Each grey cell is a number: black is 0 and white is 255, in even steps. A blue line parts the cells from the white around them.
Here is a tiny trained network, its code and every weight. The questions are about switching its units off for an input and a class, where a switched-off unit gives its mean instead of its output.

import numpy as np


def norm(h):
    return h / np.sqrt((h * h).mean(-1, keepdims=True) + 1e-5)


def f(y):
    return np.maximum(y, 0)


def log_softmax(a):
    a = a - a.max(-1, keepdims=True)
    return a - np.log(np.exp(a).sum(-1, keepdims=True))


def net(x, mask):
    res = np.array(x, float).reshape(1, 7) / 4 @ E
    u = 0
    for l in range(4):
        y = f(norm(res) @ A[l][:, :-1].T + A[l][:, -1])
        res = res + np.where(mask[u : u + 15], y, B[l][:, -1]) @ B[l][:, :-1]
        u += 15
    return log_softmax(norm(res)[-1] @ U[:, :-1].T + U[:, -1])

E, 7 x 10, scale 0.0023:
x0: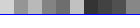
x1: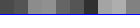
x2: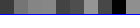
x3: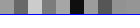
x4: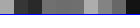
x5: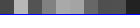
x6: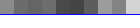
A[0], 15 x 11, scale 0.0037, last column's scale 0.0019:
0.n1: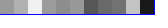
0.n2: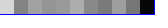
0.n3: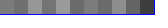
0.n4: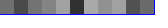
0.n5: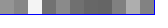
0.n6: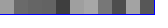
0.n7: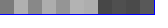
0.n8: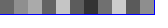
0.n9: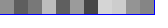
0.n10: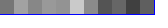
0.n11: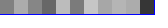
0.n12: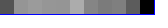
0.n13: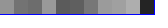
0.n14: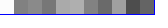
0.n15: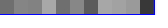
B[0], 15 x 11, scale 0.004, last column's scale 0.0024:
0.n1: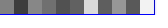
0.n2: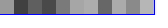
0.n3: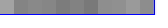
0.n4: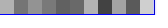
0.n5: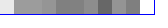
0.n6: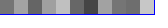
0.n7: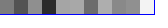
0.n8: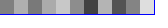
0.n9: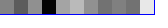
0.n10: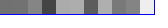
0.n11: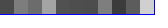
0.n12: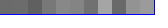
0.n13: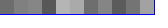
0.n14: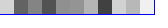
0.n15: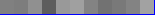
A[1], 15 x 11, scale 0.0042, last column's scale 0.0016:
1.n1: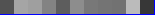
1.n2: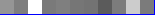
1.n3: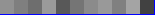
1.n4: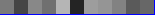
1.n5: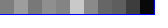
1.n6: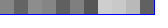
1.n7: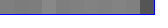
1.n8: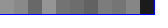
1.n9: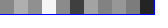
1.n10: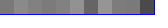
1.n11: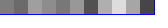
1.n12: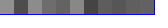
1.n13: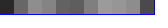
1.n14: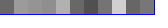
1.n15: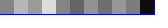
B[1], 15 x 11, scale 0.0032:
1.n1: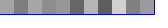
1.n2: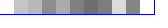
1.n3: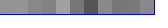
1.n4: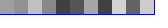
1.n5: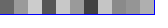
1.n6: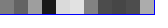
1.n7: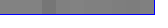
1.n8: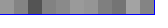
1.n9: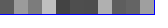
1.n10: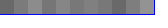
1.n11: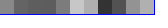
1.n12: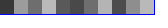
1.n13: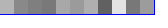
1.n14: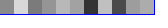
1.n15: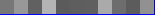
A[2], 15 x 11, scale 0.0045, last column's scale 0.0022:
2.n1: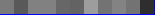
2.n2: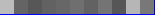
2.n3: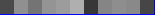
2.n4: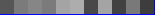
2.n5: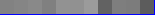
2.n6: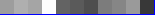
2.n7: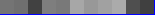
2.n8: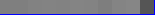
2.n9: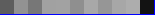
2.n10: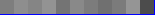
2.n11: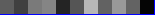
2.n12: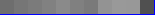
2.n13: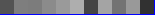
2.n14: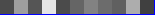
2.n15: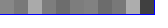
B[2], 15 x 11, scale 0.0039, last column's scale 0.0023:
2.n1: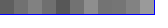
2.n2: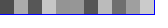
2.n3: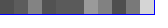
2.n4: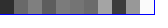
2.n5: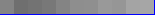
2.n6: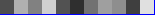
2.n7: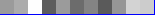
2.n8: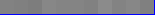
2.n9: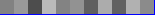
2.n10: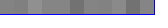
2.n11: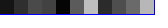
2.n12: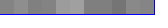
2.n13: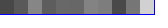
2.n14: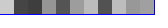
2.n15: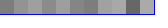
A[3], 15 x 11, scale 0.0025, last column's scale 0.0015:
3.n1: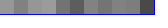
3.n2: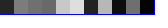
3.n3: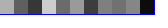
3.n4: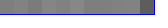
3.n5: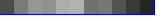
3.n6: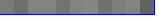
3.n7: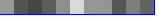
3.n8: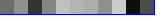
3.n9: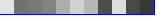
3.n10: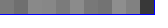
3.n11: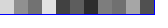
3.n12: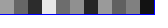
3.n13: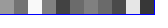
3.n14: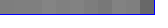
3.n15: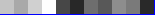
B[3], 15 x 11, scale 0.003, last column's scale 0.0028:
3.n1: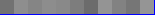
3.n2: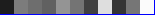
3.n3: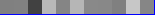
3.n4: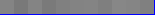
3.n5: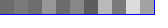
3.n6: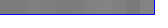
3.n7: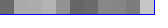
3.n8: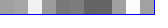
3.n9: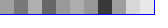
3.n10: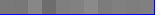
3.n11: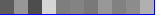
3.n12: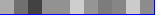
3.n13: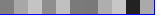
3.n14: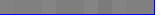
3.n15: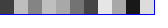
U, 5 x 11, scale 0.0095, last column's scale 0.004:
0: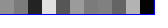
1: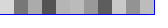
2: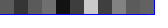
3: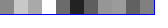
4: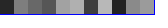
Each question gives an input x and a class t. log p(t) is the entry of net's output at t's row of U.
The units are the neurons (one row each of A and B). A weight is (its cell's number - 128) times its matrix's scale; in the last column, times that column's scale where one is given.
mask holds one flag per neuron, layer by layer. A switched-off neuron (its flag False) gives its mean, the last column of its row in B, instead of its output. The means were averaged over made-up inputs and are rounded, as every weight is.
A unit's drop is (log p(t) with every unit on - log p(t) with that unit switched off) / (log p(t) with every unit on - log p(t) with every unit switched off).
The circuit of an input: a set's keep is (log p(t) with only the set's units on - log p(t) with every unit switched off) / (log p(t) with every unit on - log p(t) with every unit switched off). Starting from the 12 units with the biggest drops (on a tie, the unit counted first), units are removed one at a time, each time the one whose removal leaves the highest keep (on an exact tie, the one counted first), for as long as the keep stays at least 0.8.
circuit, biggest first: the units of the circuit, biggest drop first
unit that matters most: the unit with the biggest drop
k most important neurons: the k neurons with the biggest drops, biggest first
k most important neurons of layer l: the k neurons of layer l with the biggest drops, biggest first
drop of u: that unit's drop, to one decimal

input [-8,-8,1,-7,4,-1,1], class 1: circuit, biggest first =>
[2.n7, 3.n2]
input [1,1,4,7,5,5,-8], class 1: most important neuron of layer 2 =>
[2.n4]
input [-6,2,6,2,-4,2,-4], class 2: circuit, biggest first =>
[2.n11, 1.n4, 0.n4]
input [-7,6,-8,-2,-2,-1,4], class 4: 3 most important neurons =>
[0.n8, 1.n14, 0.n1]
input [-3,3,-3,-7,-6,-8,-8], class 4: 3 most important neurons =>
[0.n14, 0.n11, 1.n4]
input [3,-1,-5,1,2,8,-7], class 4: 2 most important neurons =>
[1.n2, 0.n10]
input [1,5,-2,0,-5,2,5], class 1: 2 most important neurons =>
[1.n2, 0.n5]
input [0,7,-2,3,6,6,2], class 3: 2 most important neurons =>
[0.n8, 1.n14]
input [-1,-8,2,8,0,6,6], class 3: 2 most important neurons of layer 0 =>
[0.n9, 0.n14]
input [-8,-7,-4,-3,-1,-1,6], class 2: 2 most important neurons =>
[0.n11, 1.n2]
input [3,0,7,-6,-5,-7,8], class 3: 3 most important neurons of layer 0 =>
[0.n7, 0.n10, 0.n14]
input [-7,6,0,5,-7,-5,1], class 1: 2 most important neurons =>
[1.n6, 0.n9]
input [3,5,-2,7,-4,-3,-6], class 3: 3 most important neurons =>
[0.n8, 0.n7, 2.n6]
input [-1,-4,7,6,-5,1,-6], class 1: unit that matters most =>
0.n7
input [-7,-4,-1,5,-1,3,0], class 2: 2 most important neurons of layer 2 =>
[2.n11, 2.n14]
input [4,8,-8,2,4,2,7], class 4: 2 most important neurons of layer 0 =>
[0.n8, 0.n1]
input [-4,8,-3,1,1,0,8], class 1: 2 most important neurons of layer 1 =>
[1.n4, 1.n13]
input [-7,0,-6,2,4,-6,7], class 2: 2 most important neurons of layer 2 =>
[2.n11, 2.n1]
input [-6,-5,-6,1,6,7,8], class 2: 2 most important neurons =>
[2.n11, 1.n2]
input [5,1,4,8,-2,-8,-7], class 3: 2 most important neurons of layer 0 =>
[0.n9, 0.n7]
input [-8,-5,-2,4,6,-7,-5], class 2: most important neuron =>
[2.n11]
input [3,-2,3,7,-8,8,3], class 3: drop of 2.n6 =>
0.1
